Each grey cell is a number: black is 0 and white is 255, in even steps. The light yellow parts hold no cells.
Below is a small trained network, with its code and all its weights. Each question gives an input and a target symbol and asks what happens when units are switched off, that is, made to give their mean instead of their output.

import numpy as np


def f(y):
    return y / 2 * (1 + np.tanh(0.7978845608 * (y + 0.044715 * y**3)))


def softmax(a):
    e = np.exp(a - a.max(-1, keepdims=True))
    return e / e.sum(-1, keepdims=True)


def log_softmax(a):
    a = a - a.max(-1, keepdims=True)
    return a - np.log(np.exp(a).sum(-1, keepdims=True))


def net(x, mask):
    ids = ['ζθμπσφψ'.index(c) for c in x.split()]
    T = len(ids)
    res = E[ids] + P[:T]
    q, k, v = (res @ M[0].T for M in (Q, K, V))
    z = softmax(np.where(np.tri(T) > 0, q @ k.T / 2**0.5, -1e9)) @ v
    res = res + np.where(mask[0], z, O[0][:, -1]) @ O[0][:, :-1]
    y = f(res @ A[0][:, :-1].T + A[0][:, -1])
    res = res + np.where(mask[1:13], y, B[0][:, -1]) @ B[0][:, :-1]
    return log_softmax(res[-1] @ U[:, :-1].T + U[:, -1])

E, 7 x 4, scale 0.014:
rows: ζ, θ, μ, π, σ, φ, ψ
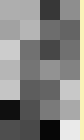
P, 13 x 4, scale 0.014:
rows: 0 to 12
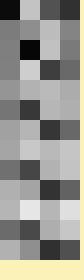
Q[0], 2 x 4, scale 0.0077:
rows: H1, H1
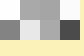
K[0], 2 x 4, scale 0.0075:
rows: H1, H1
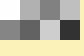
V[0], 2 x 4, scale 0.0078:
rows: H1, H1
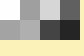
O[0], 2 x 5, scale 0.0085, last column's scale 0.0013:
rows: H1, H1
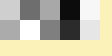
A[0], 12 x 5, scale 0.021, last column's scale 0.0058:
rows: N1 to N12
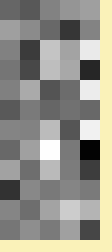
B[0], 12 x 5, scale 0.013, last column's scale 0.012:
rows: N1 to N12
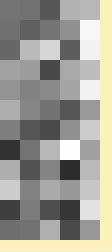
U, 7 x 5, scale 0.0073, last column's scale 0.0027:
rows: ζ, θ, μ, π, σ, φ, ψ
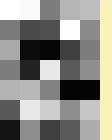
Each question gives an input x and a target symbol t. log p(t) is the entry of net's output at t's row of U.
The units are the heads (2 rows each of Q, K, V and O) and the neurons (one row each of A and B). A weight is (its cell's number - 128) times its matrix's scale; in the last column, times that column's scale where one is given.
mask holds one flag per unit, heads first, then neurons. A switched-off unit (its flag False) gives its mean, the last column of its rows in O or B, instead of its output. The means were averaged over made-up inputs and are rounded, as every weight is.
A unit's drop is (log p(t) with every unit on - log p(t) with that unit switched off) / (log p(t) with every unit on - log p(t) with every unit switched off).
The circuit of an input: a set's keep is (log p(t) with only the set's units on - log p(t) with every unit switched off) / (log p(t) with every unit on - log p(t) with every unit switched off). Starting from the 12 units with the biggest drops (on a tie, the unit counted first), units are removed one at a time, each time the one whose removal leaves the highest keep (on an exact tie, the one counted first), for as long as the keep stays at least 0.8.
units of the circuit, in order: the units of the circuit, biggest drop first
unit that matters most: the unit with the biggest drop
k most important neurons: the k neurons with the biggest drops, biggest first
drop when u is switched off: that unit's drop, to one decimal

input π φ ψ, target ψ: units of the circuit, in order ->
N11, H1
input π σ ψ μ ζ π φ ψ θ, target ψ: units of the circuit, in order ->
N10, N11, H1
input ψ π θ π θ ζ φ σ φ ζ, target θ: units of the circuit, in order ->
N3, N9, N5
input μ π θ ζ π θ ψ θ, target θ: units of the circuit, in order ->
N8, N3
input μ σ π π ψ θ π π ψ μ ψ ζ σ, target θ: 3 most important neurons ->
N9, N3, N11
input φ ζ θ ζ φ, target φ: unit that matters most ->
N10
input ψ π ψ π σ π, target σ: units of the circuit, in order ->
N3, N9, N4, N11
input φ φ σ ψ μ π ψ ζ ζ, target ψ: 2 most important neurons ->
N10, N11
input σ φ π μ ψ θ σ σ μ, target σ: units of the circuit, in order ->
N3, N8, N2
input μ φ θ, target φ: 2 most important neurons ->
N3, N2
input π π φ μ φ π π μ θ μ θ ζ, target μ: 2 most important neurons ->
N3, N8
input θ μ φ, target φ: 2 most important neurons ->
N3, N10
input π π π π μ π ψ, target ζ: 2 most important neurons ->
N10, N2
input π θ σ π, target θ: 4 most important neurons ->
N3, N11, N9, N2
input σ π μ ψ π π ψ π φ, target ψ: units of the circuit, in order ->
N11
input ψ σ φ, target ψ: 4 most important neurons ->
N11, N1, N3, N5
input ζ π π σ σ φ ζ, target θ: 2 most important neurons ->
N3, N2
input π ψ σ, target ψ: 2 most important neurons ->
N11, N3
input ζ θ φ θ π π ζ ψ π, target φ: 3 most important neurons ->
N3, N2, N8
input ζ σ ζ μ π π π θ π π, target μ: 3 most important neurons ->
N3, N8, N2
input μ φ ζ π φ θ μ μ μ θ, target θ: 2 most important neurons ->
N2, N3
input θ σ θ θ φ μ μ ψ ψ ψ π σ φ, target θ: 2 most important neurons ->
N3, N1
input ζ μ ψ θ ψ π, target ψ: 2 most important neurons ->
N11, N10
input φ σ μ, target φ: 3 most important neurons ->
N3, N7, N2
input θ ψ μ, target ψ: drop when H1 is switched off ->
1.0
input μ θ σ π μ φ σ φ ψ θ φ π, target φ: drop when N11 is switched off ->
-0.2
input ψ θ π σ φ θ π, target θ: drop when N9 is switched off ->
0.5
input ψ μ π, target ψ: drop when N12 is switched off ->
0.0
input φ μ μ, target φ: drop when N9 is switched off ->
0.1
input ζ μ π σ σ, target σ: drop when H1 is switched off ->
0.1
